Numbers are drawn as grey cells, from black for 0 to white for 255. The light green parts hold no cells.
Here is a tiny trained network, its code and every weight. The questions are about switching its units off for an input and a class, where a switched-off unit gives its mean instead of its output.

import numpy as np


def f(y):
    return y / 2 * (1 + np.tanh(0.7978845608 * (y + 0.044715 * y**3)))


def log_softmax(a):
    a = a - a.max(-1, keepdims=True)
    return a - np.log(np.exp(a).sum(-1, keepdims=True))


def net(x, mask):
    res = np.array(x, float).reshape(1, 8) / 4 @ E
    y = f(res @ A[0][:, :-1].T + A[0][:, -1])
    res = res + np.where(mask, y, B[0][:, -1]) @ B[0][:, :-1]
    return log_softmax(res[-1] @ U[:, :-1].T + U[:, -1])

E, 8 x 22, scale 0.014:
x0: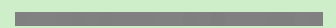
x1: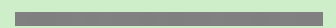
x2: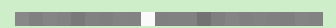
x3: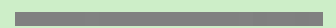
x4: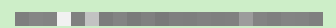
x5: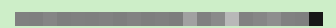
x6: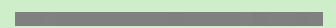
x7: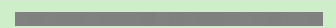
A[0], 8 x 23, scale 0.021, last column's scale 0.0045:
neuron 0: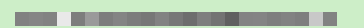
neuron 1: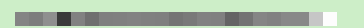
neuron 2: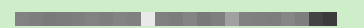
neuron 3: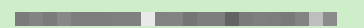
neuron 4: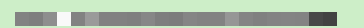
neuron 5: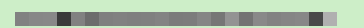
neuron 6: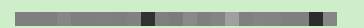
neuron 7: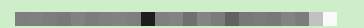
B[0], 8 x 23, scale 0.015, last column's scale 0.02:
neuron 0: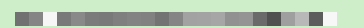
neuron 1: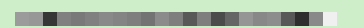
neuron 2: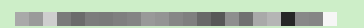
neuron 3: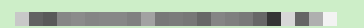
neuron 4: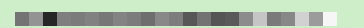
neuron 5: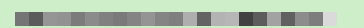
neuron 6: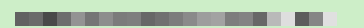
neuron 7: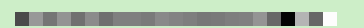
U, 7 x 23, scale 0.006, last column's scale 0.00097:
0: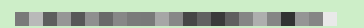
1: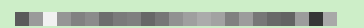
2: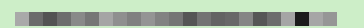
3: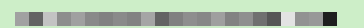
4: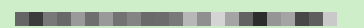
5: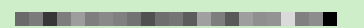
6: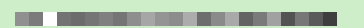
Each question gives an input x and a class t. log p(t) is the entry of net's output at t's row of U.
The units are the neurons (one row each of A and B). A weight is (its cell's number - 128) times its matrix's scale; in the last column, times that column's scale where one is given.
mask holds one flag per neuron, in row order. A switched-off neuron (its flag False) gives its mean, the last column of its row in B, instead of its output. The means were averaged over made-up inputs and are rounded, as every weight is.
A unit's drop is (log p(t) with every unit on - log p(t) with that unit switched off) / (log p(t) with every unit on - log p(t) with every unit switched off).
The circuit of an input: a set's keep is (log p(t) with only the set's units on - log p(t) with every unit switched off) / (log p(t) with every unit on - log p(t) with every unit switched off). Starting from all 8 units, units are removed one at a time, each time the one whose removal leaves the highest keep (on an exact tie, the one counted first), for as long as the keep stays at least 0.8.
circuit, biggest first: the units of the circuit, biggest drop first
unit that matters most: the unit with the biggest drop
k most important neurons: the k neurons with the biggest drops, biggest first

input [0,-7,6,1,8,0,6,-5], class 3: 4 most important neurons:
[neuron 0; neuron 3; neuron 7; neuron 1]
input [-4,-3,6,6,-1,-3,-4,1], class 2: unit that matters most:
neuron 3
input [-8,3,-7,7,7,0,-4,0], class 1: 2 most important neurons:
[neuron 0; neuron 7]
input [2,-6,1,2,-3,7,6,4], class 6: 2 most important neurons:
[neuron 2; neuron 3]
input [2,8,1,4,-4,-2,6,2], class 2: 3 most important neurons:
[neuron 2; neuron 4; neuron 7]
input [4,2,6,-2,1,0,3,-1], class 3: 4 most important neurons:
[neuron 3; neuron 1; neuron 7; neuron 4]
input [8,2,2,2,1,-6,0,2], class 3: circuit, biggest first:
[neuron 0; neuron 3]
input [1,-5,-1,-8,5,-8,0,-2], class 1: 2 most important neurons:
[neuron 0; neuron 7]
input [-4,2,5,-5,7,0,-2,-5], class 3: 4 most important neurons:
[neuron 0; neuron 7; neuron 3; neuron 1]
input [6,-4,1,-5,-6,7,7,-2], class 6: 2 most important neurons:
[neuron 2; neuron 3]
